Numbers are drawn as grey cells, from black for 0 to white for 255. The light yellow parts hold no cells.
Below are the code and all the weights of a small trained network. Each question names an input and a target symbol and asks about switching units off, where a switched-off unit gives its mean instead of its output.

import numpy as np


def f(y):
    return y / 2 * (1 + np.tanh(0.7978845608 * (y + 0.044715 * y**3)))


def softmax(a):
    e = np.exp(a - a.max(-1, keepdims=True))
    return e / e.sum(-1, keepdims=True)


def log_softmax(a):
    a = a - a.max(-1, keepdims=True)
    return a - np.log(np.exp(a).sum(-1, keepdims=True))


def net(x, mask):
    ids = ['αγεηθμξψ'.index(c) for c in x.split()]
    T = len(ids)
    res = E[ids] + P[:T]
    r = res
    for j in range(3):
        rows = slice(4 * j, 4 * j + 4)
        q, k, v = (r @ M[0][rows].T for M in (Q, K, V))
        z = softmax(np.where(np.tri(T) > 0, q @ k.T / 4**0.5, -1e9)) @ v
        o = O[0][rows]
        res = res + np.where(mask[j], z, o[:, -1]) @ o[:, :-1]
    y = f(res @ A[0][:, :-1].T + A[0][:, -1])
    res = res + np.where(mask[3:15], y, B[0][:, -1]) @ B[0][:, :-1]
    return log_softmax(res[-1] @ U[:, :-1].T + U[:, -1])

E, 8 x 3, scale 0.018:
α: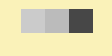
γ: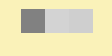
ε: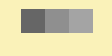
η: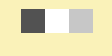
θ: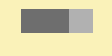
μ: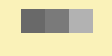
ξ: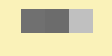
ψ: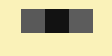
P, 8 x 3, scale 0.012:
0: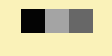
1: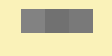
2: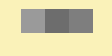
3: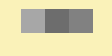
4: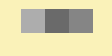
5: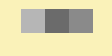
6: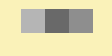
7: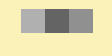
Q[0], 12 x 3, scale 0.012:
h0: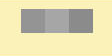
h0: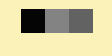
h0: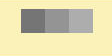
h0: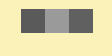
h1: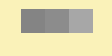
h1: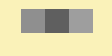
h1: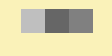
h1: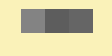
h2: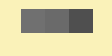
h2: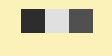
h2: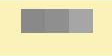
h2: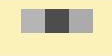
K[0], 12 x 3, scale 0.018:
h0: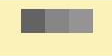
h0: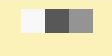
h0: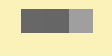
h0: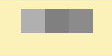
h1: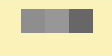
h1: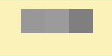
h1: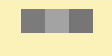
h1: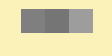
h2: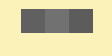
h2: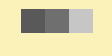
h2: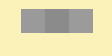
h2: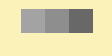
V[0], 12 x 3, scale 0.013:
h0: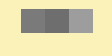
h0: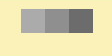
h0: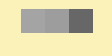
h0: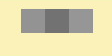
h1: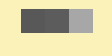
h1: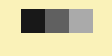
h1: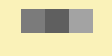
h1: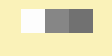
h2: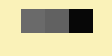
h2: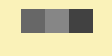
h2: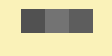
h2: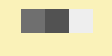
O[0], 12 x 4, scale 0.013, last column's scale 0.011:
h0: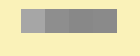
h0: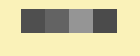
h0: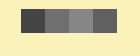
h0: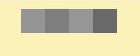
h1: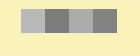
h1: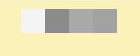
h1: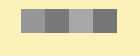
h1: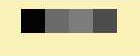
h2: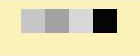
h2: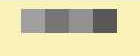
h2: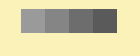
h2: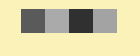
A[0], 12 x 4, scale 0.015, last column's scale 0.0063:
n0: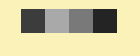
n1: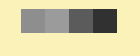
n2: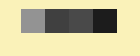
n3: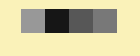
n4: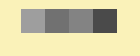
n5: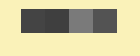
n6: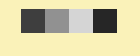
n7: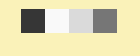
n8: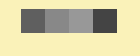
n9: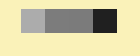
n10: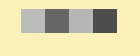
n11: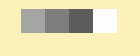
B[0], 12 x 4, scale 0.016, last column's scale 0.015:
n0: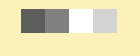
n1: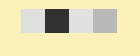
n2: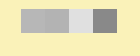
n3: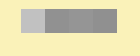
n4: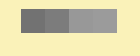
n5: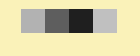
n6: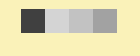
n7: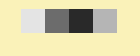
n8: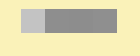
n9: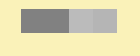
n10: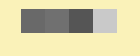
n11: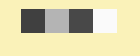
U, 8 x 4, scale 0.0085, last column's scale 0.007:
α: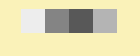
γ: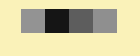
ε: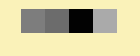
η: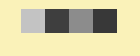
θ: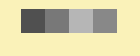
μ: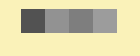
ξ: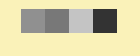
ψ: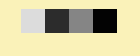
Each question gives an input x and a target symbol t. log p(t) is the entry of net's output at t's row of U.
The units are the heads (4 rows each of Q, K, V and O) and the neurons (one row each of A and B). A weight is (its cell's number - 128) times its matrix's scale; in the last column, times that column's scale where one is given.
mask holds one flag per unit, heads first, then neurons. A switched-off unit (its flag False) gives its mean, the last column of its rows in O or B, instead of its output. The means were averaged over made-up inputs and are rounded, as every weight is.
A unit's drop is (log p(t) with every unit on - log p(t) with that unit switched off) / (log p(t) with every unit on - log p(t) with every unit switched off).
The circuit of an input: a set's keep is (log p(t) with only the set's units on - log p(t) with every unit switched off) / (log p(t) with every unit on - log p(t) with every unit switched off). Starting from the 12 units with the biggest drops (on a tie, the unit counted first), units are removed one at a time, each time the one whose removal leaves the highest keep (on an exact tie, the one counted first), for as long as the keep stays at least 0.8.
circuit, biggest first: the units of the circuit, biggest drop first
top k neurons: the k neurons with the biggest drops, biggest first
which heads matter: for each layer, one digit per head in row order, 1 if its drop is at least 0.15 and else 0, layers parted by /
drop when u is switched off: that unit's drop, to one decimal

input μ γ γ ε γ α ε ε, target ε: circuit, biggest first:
(n5; h1)
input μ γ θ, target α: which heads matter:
011
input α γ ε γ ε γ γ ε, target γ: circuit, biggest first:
(n11; h1)
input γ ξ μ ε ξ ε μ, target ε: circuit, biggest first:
(n0)
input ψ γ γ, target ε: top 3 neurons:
(n0; n11; n3)
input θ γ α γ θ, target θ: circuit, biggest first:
(h2; h1)
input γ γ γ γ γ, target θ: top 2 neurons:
(n0; n7)
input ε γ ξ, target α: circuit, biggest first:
(n0; h1)
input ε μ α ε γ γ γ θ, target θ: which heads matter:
011
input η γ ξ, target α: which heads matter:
011
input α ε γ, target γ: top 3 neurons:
(n0; n5; n11)
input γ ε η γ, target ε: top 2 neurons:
(n0; n9)
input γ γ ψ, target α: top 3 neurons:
(n3; n0; n9)
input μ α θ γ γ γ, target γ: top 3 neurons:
(n0; n5; n7)
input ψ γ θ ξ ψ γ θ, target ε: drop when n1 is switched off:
0.4
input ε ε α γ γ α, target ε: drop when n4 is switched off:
0.0
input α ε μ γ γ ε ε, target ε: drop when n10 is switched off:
-0.2
